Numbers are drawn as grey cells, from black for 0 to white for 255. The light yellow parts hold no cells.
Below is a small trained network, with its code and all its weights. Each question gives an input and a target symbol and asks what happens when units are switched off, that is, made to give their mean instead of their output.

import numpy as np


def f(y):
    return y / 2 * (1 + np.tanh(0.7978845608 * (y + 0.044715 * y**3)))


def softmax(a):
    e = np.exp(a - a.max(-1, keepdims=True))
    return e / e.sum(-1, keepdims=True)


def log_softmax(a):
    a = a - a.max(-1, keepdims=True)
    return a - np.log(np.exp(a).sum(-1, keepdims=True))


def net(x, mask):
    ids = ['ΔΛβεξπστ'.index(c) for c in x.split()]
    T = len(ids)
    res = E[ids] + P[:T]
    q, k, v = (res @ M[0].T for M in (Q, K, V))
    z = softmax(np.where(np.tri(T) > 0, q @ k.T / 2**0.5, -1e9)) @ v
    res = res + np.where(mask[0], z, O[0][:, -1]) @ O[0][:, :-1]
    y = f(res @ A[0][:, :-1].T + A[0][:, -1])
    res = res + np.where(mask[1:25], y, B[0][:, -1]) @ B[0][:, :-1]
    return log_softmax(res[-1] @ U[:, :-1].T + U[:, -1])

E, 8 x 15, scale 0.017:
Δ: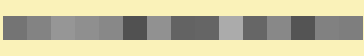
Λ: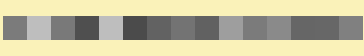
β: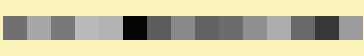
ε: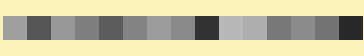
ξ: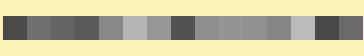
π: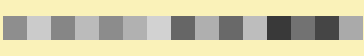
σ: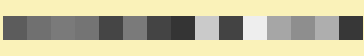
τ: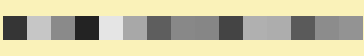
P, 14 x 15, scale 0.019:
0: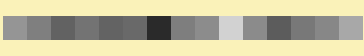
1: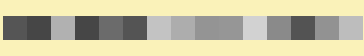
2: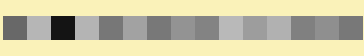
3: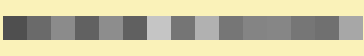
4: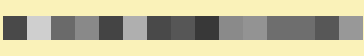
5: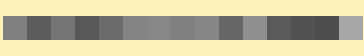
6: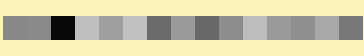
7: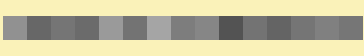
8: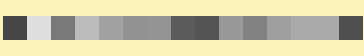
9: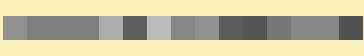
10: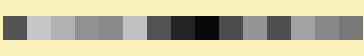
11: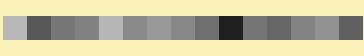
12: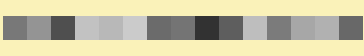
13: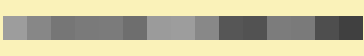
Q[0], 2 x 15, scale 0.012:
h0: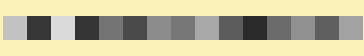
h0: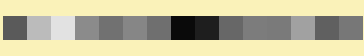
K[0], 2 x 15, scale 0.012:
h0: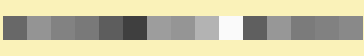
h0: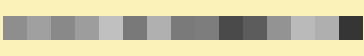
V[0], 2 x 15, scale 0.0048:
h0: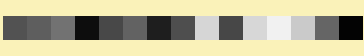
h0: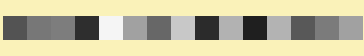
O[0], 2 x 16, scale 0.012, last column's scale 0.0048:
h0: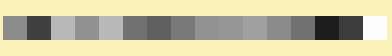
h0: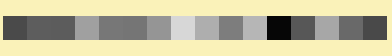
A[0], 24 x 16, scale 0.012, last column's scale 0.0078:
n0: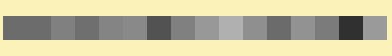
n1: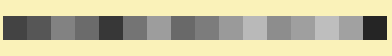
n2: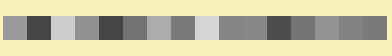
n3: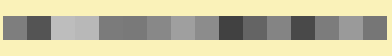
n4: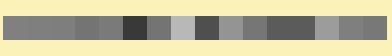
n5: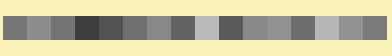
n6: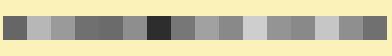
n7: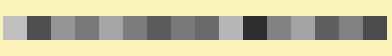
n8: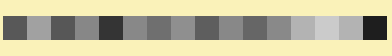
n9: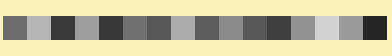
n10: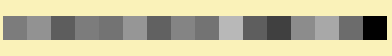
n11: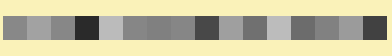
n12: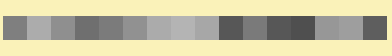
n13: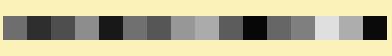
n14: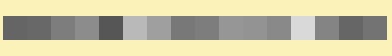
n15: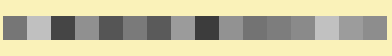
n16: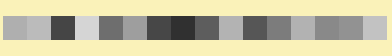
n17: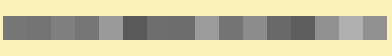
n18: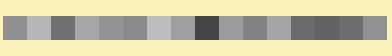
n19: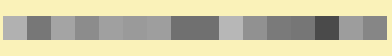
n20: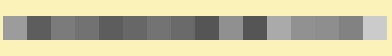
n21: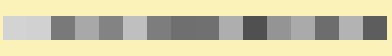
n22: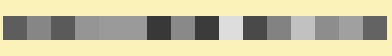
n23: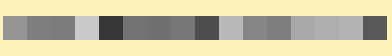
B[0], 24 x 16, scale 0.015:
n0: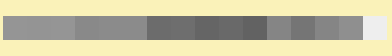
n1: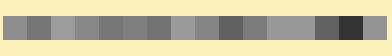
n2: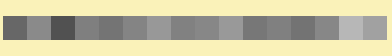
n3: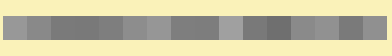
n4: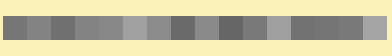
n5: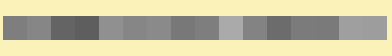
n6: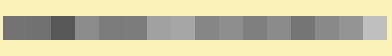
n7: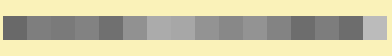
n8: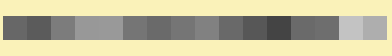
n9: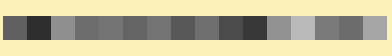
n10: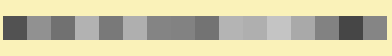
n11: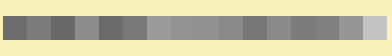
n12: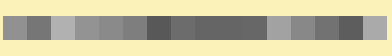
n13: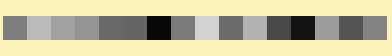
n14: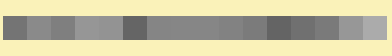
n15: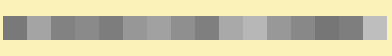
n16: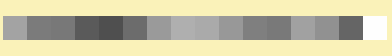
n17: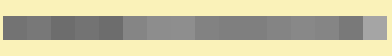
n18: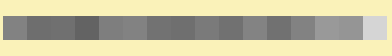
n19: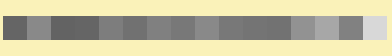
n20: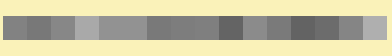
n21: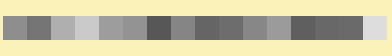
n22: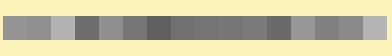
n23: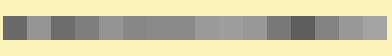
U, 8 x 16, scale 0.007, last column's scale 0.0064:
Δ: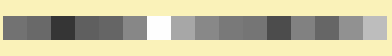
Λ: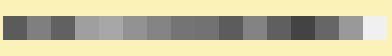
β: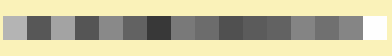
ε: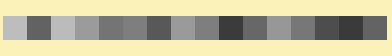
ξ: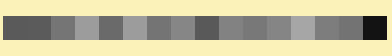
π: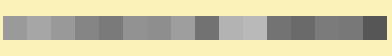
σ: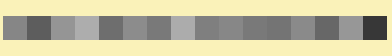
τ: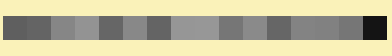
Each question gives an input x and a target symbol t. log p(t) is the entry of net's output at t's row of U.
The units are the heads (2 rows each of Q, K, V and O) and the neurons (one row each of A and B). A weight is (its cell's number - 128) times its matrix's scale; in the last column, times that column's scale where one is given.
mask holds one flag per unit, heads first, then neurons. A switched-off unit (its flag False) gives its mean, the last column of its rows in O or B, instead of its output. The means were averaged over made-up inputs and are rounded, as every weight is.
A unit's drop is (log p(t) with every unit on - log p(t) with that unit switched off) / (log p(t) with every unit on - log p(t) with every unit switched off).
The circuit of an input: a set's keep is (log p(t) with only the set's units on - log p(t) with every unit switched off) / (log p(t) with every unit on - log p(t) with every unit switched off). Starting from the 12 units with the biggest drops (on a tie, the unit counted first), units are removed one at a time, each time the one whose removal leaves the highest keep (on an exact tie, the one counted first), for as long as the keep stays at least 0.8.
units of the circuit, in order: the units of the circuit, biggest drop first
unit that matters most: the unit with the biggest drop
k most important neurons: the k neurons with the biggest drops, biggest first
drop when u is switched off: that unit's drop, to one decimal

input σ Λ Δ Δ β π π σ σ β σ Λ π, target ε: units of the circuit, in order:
[h0]
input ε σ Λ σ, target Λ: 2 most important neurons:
[n16 n2]
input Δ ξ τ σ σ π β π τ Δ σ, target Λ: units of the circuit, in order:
[h0 n16]
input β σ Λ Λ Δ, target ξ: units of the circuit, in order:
[h0 n9 n10]
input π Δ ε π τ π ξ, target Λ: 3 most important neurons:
[n16 n14 n0]
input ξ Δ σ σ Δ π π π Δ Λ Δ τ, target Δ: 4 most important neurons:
[n21 n11 n0 n22]
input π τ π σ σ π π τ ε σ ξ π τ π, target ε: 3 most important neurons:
[n21 n8 n5]
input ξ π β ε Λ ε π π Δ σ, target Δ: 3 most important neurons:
[n21 n5 n12]
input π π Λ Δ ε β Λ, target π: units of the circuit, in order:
[n15 h0 n8]
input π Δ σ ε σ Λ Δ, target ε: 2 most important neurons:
[n21 n7]
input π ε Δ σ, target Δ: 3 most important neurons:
[n21 n5 n6]
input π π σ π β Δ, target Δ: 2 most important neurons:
[n11 n0]
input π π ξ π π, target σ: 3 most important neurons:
[n21 n16 n15]
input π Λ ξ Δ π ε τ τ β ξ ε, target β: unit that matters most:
n15
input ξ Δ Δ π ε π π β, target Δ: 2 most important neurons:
[n21 n0]
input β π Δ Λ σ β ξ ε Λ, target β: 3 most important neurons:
[n22 n18 n7]
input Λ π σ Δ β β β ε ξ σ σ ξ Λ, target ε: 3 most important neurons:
[n21 n7 n22]
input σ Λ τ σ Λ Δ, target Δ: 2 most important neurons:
[n21 n2]
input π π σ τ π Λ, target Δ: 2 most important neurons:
[n11 n0]
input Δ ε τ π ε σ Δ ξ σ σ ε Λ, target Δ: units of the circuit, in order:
[n21]
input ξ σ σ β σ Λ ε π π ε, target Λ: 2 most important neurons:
[n16 n20]
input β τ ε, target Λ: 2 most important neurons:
[n16 n0]
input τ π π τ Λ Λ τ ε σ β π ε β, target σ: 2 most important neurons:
[n21 n16]
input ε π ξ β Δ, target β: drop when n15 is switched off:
0.1
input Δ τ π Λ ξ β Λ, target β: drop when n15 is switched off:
0.1
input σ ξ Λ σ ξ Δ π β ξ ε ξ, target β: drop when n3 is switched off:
0.0
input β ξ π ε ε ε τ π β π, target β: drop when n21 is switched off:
-0.1
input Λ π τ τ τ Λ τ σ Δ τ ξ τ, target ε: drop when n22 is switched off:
0.1
